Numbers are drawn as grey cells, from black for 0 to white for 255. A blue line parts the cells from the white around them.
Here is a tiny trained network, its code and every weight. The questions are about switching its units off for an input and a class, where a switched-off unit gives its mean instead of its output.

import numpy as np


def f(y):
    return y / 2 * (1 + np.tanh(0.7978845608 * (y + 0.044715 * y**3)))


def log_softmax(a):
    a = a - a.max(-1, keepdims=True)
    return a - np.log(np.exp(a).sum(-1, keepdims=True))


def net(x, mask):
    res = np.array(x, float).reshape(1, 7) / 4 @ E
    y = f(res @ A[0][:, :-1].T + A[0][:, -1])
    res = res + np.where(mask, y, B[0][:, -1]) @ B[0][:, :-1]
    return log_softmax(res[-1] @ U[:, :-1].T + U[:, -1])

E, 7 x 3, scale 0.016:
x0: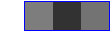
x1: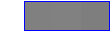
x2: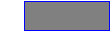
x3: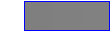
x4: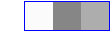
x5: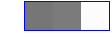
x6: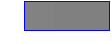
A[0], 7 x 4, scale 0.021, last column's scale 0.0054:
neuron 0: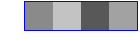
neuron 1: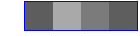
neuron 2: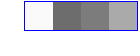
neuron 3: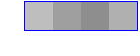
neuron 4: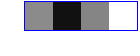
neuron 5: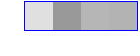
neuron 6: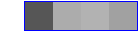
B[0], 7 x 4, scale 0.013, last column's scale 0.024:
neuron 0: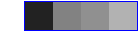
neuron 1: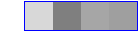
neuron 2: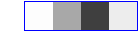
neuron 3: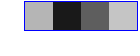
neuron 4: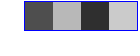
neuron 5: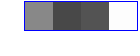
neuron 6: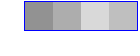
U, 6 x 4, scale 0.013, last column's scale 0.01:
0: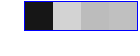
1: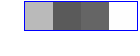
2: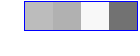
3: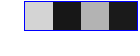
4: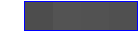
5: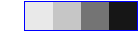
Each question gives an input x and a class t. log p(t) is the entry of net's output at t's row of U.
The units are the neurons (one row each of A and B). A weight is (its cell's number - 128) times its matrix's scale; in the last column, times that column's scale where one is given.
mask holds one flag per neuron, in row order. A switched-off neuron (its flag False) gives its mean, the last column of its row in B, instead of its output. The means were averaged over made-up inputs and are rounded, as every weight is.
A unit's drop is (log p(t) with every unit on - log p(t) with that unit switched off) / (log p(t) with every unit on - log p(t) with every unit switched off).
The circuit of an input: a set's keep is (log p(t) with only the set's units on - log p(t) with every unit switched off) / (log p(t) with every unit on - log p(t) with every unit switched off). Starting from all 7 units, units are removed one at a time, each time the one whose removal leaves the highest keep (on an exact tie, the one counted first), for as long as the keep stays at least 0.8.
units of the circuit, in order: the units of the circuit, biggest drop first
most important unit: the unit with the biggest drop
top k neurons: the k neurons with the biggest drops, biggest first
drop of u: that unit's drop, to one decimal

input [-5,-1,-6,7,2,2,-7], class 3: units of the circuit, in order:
neuron 4; neuron 3
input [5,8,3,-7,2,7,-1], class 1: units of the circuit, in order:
neuron 4
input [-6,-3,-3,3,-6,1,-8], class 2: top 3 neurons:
neuron 1; neuron 4; neuron 6
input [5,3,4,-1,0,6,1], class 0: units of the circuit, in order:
neuron 2; neuron 3
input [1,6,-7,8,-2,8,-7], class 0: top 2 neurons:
neuron 2; neuron 3
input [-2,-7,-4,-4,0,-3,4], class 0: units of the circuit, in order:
neuron 2; neuron 5
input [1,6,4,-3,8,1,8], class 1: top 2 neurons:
neuron 5; neuron 3
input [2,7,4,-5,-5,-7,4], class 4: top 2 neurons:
neuron 6; neuron 2
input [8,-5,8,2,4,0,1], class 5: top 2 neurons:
neuron 2; neuron 4
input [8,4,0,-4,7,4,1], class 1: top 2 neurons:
neuron 5; neuron 3
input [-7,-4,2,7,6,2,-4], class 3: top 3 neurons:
neuron 3; neuron 4; neuron 5
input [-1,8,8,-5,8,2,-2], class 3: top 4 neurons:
neuron 3; neuron 5; neuron 4; neuron 0
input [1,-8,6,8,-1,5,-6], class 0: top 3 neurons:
neuron 2; neuron 3; neuron 1
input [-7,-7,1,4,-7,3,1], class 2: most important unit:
neuron 1
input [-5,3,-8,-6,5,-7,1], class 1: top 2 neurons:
neuron 3; neuron 0
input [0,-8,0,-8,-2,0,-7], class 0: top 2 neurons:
neuron 2; neuron 3
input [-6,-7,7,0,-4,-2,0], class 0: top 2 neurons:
neuron 2; neuron 0
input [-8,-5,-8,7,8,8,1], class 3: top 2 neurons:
neuron 3; neuron 5
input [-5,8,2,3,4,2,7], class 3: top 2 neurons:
neuron 4; neuron 3
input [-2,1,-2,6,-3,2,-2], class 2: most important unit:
neuron 4
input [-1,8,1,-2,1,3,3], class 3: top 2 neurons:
neuron 4; neuron 2
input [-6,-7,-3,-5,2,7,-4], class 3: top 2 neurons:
neuron 5; neuron 3
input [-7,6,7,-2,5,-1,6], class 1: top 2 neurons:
neuron 2; neuron 3
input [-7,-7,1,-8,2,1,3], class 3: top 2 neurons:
neuron 4; neuron 3
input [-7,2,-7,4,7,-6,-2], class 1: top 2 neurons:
neuron 3; neuron 5
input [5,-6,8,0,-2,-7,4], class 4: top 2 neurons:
neuron 6; neuron 2
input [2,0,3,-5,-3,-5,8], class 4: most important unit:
neuron 6
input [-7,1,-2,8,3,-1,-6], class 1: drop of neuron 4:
-0.1
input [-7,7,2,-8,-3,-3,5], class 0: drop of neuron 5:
0.0
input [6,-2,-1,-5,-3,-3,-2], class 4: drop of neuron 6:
0.2
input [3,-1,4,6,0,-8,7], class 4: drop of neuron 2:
0.1
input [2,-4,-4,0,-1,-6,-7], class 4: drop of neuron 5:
-0.1
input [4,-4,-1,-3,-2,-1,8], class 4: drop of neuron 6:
0.5
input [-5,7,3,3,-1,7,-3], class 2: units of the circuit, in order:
neuron 6
